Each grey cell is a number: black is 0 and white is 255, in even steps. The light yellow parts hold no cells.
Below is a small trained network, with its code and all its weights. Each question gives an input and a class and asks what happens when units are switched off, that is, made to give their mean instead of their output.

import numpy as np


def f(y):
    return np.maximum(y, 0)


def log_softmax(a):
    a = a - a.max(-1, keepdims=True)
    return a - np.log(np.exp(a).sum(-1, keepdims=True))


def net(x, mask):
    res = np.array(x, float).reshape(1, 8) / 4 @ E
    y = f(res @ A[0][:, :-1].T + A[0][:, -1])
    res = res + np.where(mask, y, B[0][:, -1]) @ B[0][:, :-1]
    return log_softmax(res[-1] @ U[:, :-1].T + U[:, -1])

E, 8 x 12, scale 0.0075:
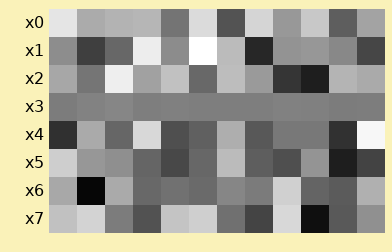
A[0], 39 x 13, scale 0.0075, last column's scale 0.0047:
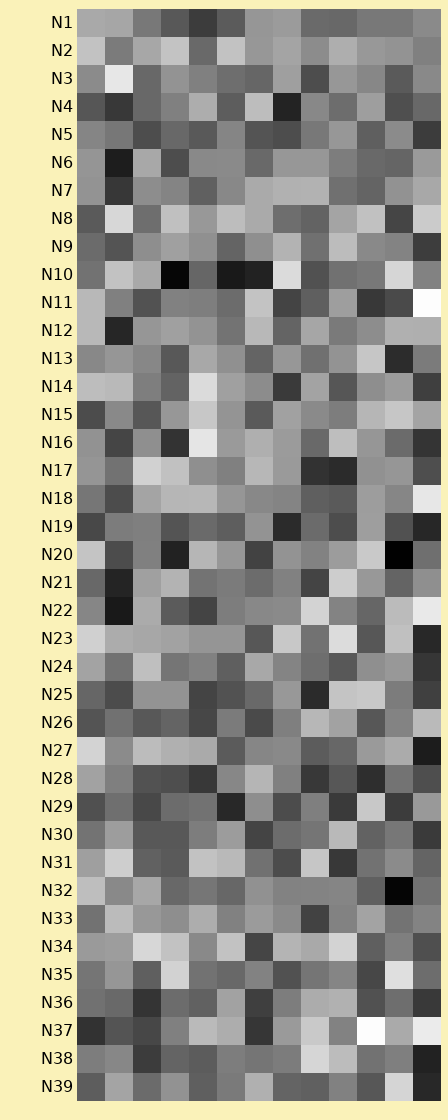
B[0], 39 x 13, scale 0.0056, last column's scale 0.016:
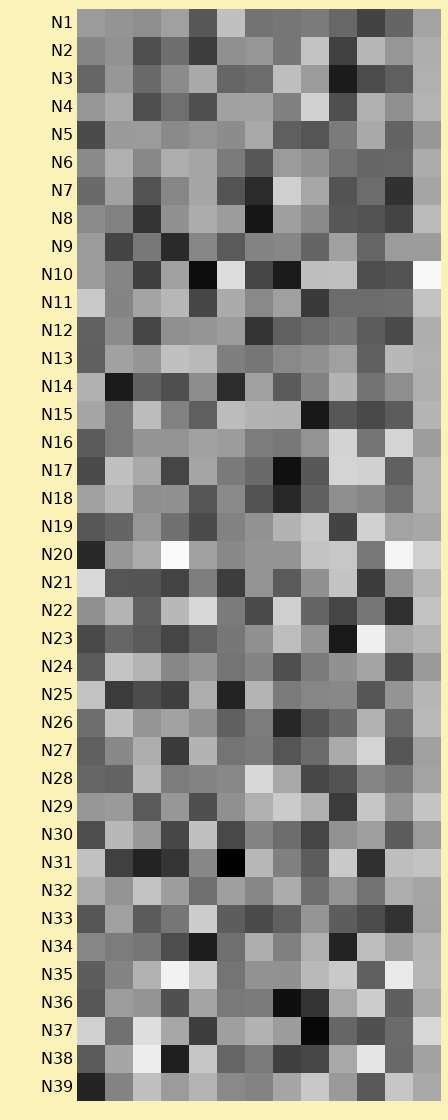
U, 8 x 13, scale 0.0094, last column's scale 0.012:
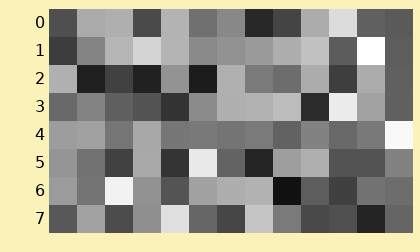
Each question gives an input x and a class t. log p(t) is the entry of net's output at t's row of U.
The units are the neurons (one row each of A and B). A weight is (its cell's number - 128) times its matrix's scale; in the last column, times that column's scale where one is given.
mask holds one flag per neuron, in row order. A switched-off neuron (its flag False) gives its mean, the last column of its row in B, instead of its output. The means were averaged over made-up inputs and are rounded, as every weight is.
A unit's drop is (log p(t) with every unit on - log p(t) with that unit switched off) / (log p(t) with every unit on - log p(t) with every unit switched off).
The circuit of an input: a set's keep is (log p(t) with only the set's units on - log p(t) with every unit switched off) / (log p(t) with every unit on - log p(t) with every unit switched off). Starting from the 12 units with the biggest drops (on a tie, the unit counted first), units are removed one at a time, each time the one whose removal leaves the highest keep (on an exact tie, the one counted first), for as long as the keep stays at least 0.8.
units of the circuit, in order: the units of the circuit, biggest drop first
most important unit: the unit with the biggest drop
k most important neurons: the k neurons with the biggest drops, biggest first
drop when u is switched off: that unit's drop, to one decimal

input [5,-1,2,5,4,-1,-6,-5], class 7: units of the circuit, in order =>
(N8 N3)
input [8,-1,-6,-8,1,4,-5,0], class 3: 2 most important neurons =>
(N23 N34)
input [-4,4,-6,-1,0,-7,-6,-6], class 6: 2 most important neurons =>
(N37 N15)
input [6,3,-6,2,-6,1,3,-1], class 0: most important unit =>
N36
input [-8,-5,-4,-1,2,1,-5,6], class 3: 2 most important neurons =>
(N29 N19)
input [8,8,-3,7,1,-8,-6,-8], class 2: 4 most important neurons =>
(N21 N25 N10 N9)
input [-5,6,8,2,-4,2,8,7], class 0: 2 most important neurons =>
(N17 N10)
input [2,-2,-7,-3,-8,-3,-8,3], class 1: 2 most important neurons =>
(N20 N13)
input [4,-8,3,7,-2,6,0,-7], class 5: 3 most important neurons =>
(N10 N31 N1)
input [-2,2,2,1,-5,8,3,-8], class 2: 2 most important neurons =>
(N21 N25)
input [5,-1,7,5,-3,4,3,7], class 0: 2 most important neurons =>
(N17 N27)
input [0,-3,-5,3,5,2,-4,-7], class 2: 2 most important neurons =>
(N25 N20)
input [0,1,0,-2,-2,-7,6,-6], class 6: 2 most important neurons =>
(N37 N31)
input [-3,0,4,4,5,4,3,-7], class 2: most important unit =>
N25
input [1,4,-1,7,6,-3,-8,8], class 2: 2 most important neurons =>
(N31 N14)
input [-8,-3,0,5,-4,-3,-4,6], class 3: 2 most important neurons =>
(N29 N19)
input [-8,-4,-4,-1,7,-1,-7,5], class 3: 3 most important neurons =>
(N29 N19 N20)
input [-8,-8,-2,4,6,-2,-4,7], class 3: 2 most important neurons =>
(N29 N19)
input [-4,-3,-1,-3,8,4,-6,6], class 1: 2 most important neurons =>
(N35 N39)
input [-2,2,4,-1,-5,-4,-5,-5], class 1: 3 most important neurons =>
(N20 N13 N16)
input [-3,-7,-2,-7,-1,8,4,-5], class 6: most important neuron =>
(N28)
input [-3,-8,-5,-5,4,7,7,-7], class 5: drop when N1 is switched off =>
0.2
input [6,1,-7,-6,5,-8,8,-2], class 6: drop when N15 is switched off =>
0.2
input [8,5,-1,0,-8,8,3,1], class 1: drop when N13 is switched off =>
0.1
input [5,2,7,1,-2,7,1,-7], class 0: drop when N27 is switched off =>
0.2
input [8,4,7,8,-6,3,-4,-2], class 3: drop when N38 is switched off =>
0.1
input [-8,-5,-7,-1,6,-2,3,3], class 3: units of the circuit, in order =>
(N29)
